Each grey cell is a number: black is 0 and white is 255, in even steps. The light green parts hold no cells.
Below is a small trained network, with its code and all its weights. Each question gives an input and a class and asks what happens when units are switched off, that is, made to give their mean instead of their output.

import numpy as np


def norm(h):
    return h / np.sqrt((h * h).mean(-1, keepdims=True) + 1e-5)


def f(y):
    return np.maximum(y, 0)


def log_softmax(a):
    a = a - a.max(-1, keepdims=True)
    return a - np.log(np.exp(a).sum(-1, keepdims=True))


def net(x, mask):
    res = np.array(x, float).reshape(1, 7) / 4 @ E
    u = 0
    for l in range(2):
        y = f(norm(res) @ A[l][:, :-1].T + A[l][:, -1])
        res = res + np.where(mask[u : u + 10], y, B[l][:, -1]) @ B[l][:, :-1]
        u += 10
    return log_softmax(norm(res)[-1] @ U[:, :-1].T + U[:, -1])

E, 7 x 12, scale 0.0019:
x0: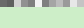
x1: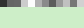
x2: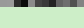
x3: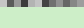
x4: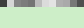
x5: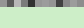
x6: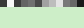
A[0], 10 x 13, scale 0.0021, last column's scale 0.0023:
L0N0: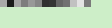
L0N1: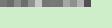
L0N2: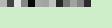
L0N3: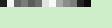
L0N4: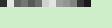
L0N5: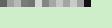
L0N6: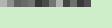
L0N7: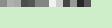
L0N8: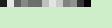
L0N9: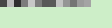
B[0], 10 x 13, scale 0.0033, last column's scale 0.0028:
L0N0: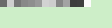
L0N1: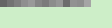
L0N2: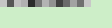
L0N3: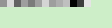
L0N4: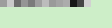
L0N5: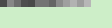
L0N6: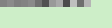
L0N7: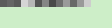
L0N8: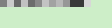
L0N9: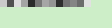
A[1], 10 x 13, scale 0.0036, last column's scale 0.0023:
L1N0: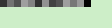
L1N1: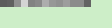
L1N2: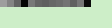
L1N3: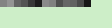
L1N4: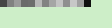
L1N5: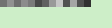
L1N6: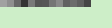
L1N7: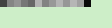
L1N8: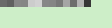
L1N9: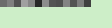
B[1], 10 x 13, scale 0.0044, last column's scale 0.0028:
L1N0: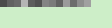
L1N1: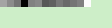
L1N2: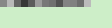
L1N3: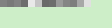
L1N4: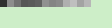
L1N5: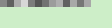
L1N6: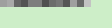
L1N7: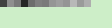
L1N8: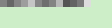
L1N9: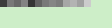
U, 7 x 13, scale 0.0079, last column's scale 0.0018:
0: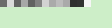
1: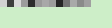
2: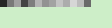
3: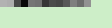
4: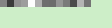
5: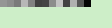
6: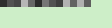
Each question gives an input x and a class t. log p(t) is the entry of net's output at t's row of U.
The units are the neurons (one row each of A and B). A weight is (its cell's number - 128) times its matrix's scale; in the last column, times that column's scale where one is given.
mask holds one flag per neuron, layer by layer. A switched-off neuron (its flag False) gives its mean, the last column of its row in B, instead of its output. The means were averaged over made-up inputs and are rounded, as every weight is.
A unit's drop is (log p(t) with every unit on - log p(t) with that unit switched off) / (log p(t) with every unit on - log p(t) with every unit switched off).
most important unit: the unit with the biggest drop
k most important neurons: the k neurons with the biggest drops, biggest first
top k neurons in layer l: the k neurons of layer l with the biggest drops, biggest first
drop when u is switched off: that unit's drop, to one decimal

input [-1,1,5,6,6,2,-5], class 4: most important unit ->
L1N8
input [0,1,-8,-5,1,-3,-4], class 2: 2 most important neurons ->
(L0N9, L1N1)
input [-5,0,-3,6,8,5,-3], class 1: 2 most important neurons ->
(L0N2, L0N0)
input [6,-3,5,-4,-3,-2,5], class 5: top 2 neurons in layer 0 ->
(L0N6, L0N0)
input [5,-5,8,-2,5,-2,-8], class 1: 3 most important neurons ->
(L0N2, L1N1, L1N6)
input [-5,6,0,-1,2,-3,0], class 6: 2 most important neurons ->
(L0N0, L1N9)
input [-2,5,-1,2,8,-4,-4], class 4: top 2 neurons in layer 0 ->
(L0N0, L0N9)
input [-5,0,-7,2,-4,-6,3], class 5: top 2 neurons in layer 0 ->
(L0N0, L0N6)
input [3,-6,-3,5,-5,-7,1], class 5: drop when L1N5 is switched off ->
0.3
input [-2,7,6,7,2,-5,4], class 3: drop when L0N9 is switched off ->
0.2
